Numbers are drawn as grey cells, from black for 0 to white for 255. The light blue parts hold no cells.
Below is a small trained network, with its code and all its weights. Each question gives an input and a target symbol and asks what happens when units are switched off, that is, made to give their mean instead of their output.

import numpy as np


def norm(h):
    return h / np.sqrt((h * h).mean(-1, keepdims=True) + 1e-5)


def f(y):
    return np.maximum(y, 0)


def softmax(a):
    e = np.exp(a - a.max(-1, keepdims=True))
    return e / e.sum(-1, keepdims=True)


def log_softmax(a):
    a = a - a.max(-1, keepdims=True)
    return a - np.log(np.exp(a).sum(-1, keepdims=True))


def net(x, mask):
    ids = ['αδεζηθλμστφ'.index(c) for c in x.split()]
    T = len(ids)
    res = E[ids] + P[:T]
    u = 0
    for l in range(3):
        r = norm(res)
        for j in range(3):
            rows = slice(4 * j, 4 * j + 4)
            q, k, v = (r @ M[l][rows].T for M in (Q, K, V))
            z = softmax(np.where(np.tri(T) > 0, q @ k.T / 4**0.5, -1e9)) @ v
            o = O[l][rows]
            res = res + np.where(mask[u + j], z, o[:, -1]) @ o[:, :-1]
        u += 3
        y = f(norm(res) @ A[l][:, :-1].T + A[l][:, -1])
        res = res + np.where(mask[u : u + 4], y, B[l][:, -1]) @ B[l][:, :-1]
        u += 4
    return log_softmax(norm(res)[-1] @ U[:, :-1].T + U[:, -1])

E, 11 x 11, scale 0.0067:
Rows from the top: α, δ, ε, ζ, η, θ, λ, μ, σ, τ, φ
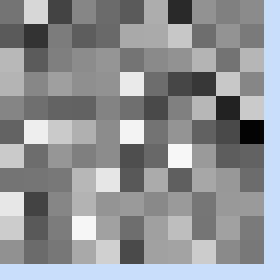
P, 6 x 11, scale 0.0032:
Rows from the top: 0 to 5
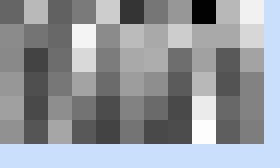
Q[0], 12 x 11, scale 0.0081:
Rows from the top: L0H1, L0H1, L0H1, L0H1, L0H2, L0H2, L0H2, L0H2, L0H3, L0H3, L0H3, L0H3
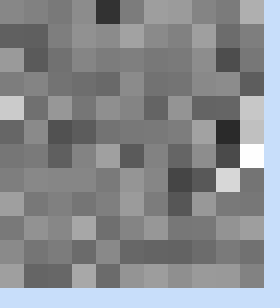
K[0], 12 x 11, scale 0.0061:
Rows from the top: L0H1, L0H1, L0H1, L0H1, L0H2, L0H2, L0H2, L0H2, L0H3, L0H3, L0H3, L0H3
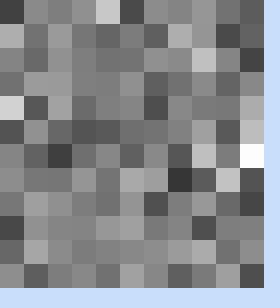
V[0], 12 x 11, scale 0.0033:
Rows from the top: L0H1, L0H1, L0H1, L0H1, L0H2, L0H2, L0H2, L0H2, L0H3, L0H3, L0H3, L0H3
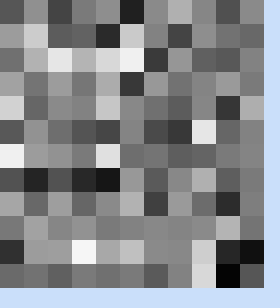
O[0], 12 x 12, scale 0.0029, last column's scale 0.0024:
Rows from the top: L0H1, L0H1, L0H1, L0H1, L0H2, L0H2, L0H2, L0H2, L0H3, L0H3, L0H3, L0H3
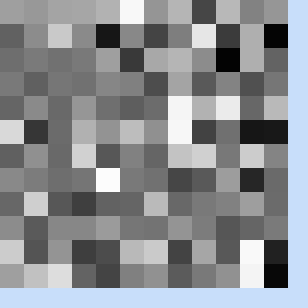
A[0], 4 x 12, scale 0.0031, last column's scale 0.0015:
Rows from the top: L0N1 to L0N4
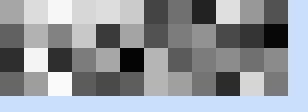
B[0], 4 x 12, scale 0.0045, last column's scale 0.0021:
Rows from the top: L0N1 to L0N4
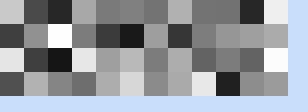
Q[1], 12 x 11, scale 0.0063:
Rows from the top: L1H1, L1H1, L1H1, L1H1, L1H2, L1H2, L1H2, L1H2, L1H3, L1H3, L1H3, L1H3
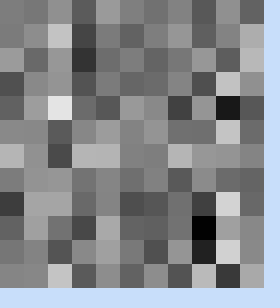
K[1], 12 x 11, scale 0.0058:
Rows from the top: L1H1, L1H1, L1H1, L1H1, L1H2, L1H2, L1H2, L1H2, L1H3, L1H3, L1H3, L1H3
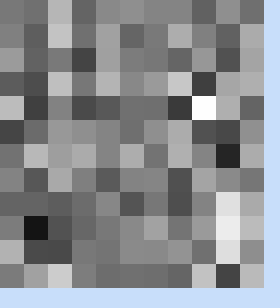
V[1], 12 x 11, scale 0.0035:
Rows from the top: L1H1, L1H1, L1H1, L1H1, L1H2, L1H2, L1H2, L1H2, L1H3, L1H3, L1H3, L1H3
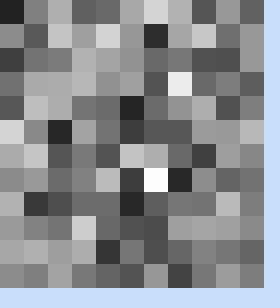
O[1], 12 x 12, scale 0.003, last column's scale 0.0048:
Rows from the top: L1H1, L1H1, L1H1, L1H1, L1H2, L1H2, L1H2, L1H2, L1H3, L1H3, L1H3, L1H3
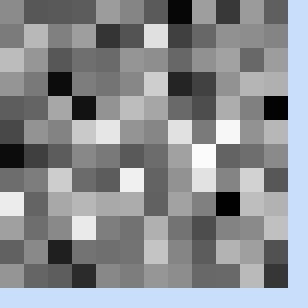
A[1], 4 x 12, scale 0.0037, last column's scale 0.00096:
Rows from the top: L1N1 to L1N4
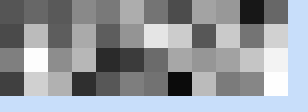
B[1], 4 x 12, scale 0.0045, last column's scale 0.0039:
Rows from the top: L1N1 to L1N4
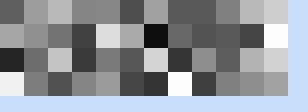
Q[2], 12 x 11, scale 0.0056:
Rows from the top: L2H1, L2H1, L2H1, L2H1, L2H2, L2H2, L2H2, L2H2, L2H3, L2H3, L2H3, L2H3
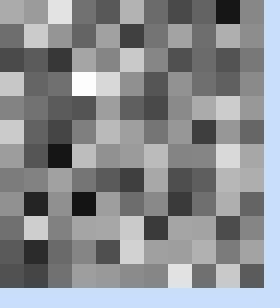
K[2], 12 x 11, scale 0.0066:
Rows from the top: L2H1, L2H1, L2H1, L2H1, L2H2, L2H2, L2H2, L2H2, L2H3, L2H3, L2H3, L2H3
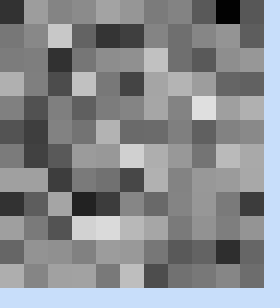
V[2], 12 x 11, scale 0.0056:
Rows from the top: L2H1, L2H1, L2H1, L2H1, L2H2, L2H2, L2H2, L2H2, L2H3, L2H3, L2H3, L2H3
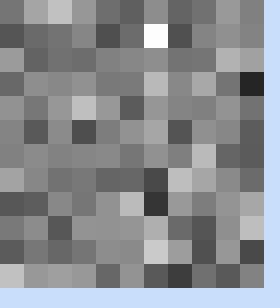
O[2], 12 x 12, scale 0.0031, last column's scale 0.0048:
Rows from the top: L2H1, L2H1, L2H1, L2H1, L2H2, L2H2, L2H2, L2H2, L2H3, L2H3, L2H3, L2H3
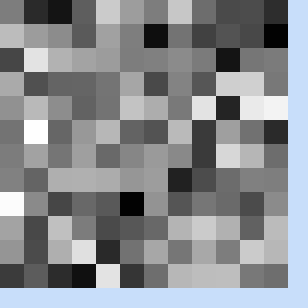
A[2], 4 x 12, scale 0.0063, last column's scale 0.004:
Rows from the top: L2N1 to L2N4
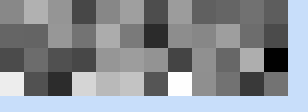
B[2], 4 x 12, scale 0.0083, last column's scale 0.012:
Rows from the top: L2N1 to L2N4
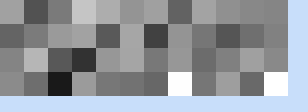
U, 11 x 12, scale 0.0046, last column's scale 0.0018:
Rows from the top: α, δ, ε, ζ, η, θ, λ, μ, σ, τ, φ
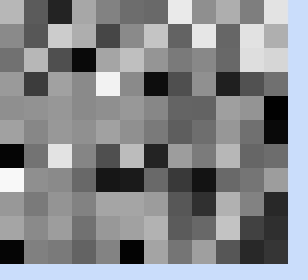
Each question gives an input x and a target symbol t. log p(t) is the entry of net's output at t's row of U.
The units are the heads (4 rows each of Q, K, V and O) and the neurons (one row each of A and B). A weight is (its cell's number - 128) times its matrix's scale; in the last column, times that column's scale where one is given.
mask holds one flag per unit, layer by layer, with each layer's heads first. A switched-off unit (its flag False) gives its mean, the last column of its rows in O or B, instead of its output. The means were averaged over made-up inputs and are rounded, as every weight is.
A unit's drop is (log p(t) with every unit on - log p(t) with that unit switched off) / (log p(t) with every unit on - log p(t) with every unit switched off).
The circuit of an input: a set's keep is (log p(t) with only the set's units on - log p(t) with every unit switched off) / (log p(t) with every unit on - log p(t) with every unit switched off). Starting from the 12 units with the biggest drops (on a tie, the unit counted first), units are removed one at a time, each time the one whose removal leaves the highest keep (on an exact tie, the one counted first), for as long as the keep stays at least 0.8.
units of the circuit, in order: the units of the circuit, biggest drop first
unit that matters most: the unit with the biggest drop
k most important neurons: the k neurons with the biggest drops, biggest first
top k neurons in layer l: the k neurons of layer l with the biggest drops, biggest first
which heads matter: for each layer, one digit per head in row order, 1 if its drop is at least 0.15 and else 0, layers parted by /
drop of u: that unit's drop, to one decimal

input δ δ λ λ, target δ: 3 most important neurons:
(L1N3 L0N3 L2N4)
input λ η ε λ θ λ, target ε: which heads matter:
000 / 001 / 001
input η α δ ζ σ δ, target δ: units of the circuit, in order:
(L2N4 L0N3)
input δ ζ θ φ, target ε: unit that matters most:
L1H3
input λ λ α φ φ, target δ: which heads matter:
001 / 000 / 010
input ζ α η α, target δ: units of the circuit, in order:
(L0H1 L2N4)
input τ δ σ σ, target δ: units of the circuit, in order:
(L1N3 L0H2 L0N3 L2N4)
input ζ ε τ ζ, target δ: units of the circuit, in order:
(L0H1 L0H2 L2N4)
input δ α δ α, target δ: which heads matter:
100 / 000 / 000
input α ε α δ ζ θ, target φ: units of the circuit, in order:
(L0H1 L1H3 L0N2)
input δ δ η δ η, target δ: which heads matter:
011 / 100 / 000
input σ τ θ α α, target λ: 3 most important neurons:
(L2N4 L1N3 L2N2)
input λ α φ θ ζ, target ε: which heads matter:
101 / 001 / 000
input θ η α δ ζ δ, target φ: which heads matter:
101 / 011 / 100
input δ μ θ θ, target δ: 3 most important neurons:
(L2N4 L1N4 L0N4)
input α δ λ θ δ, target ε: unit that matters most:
L0N2
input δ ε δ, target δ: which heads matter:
010 / 000 / 000
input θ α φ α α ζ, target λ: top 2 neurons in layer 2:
(L2N4 L2N2)
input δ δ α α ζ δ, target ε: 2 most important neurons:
(L2N3 L2N4)
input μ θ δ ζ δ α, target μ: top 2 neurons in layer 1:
(L1N4 L1N1)
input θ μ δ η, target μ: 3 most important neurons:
(L2N4 L1N4 L0N4)
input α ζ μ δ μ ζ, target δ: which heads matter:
100 / 000 / 000
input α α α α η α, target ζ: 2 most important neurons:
(L1N3 L2N4)
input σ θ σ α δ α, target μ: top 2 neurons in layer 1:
(L1N4 L1N3)
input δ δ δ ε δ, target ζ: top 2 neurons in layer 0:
(L0N3 L0N1)
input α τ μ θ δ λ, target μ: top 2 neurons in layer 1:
(L1N4 L1N2)
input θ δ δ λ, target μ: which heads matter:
001 / 001 / 010
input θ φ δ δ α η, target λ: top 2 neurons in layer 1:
(L1N4 L1N2)
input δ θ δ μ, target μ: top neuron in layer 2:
(L2N4)
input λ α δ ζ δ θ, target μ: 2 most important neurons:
(L2N4 L1N4)
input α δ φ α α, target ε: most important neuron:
(L1N3)
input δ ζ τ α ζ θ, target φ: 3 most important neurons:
(L2N4 L0N2 L0N3)
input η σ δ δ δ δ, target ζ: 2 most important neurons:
(L0N3 L2N4)
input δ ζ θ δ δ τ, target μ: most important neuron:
(L2N4)
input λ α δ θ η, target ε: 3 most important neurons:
(L0N2 L2N4 L2N3)
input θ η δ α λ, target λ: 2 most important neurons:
(L2N4 L2N2)
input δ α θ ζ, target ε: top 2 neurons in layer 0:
(L0N2 L0N3)
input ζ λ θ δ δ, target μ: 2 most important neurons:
(L2N4 L1N4)
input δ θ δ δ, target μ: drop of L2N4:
0.6
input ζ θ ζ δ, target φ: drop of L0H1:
0.1
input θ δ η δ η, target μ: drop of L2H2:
0.3
